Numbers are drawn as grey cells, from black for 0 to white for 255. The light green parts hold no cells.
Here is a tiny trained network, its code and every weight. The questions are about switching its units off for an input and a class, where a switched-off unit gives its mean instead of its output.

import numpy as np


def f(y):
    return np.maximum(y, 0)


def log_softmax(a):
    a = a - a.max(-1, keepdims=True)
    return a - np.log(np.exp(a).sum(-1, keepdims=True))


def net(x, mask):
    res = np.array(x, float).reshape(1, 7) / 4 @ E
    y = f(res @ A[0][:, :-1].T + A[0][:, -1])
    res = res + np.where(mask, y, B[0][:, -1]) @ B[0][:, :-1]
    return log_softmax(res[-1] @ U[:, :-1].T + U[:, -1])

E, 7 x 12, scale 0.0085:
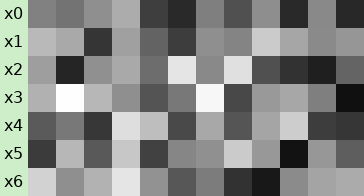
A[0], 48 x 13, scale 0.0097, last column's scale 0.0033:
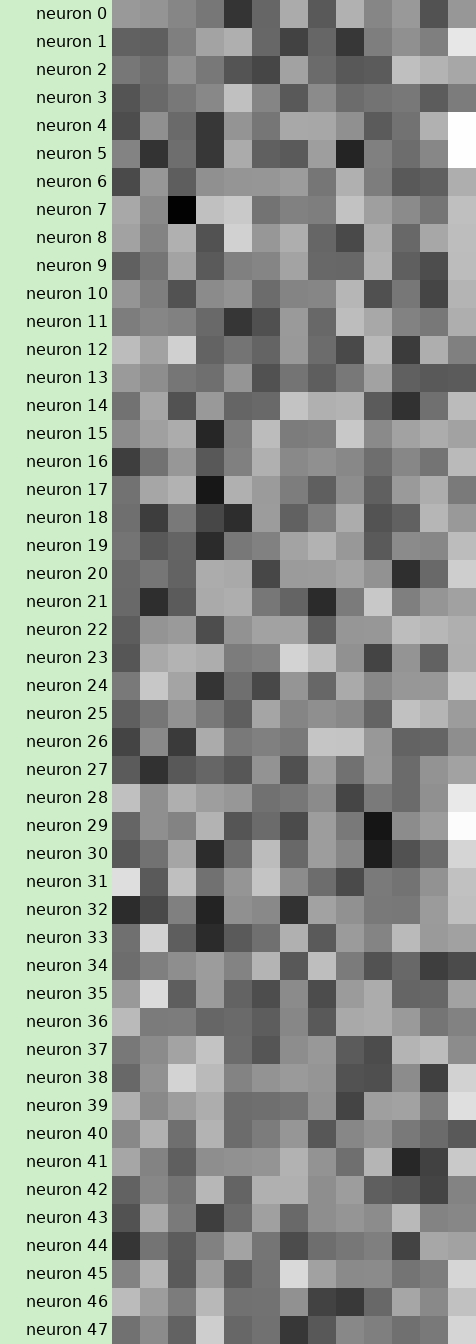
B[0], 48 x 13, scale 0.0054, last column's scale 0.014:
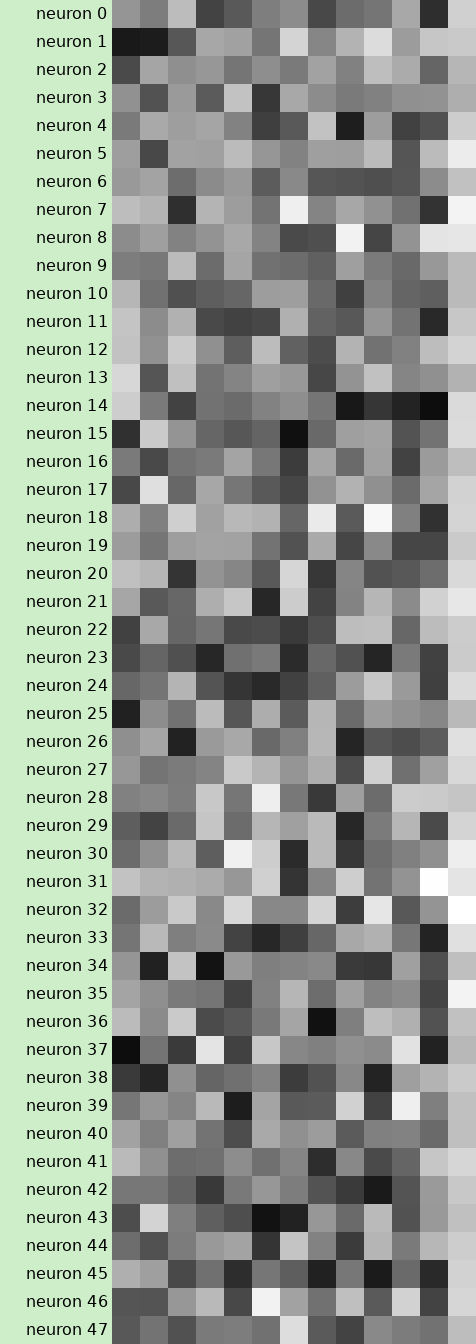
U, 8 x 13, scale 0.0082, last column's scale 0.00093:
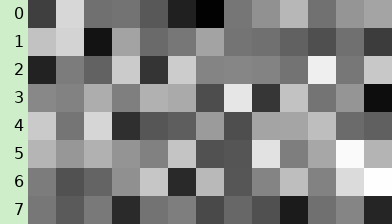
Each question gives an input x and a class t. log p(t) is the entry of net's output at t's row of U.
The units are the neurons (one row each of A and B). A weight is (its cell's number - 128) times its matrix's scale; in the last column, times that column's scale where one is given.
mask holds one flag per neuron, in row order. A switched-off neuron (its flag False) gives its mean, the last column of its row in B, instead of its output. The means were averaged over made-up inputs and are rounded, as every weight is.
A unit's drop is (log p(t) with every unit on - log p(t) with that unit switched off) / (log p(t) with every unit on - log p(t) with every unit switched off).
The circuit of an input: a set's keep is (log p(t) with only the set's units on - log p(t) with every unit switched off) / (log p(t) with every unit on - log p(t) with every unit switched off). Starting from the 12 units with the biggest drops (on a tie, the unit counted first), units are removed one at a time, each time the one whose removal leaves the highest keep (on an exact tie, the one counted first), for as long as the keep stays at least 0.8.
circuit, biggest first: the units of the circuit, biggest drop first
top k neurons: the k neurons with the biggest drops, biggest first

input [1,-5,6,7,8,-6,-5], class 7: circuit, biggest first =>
neuron 42; neuron 38
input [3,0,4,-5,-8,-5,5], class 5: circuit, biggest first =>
neuron 31
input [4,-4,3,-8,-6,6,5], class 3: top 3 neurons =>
neuron 30; neuron 18; neuron 32
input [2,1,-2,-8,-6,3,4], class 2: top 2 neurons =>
neuron 37; neuron 29
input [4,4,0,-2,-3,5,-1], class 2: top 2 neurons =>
neuron 29; neuron 37
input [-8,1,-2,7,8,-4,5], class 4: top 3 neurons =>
neuron 35; neuron 36; neuron 7
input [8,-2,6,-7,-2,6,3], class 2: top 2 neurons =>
neuron 37; neuron 29
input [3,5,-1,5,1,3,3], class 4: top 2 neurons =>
neuron 0; neuron 36
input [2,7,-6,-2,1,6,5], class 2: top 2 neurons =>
neuron 37; neuron 46
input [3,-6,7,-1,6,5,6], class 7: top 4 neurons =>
neuron 34; neuron 42; neuron 23; neuron 38
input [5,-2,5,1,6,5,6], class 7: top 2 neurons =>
neuron 42; neuron 23
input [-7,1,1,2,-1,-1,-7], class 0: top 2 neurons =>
neuron 15; neuron 43
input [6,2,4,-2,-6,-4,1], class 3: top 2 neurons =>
neuron 18; neuron 8
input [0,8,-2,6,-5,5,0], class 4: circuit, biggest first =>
neuron 0
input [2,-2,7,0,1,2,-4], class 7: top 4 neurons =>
neuron 42; neuron 34; neuron 23; neuron 38
